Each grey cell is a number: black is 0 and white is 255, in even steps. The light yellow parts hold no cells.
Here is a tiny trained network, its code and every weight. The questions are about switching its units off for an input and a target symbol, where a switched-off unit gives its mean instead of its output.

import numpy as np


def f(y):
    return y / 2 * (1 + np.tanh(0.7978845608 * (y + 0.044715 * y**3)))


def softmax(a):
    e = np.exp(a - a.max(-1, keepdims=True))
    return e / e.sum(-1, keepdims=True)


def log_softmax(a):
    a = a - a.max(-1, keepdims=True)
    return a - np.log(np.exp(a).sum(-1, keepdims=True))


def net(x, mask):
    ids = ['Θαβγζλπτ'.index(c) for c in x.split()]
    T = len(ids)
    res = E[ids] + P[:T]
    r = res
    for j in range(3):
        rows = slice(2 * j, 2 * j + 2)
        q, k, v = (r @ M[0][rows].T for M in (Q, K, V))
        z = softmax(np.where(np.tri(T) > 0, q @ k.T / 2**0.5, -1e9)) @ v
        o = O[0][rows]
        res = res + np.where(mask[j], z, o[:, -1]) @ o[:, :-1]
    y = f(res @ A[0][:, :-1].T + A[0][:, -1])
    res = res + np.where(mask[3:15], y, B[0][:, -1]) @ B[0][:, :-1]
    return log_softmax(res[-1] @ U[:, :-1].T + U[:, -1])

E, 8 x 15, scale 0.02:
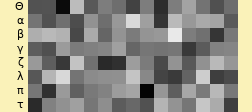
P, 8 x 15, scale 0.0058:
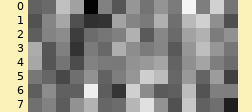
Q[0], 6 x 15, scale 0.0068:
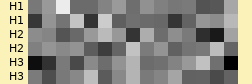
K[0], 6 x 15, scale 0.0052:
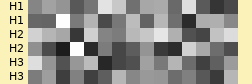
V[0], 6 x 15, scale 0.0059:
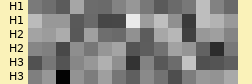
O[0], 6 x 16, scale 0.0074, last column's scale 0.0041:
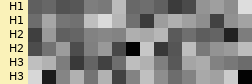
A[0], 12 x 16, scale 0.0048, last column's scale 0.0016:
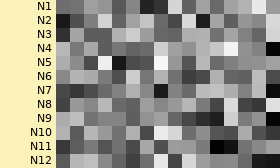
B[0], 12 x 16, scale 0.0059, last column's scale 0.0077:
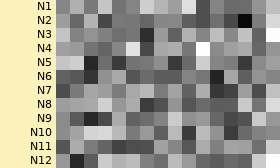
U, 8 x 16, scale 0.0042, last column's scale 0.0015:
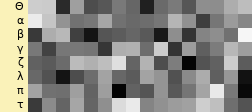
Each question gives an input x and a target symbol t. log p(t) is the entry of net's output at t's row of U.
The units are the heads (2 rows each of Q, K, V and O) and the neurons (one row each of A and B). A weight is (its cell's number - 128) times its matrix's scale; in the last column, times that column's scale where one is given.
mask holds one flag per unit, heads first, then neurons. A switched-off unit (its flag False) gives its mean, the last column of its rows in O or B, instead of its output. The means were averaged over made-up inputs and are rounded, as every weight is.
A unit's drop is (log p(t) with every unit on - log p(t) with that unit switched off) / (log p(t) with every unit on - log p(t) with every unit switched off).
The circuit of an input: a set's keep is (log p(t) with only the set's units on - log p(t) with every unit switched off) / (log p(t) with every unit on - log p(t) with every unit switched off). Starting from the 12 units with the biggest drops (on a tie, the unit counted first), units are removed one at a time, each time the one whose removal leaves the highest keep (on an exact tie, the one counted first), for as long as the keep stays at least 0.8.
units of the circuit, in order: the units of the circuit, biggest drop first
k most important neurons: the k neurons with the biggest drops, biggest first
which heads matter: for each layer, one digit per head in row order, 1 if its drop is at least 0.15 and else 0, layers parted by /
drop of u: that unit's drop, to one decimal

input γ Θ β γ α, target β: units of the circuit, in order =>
[N12, H1]
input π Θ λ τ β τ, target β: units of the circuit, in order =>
[H2, H3, N12]
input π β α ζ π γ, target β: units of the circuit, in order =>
[N11, N12]
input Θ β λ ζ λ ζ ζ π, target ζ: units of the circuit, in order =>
[H2, H3, N7, N3]
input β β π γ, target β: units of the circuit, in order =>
[N11, H3]
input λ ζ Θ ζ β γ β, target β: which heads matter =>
110
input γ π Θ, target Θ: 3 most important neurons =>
[N5, N12, N2]
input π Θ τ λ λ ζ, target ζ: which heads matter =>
110
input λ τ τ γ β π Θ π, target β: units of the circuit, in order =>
[H2, N12, N7]
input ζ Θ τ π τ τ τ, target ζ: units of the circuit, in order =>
[H2, H3, N7, N1]
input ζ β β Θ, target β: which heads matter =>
010
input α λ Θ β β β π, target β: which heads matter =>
011
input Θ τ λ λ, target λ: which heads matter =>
001
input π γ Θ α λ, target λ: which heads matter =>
011
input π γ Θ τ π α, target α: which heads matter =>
101
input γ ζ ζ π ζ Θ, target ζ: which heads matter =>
101
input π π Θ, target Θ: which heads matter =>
011
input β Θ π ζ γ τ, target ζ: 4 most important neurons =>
[N7, N1, N11, N2]
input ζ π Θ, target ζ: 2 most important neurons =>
[N7, N11]
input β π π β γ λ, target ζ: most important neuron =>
[N12]
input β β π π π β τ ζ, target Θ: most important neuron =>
[N5]
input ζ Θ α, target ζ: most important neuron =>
[N7]
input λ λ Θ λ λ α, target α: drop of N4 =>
0.4
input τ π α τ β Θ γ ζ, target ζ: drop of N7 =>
0.5
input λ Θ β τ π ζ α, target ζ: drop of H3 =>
0.6
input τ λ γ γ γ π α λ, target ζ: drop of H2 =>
0.2
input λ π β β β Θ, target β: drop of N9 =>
0.0
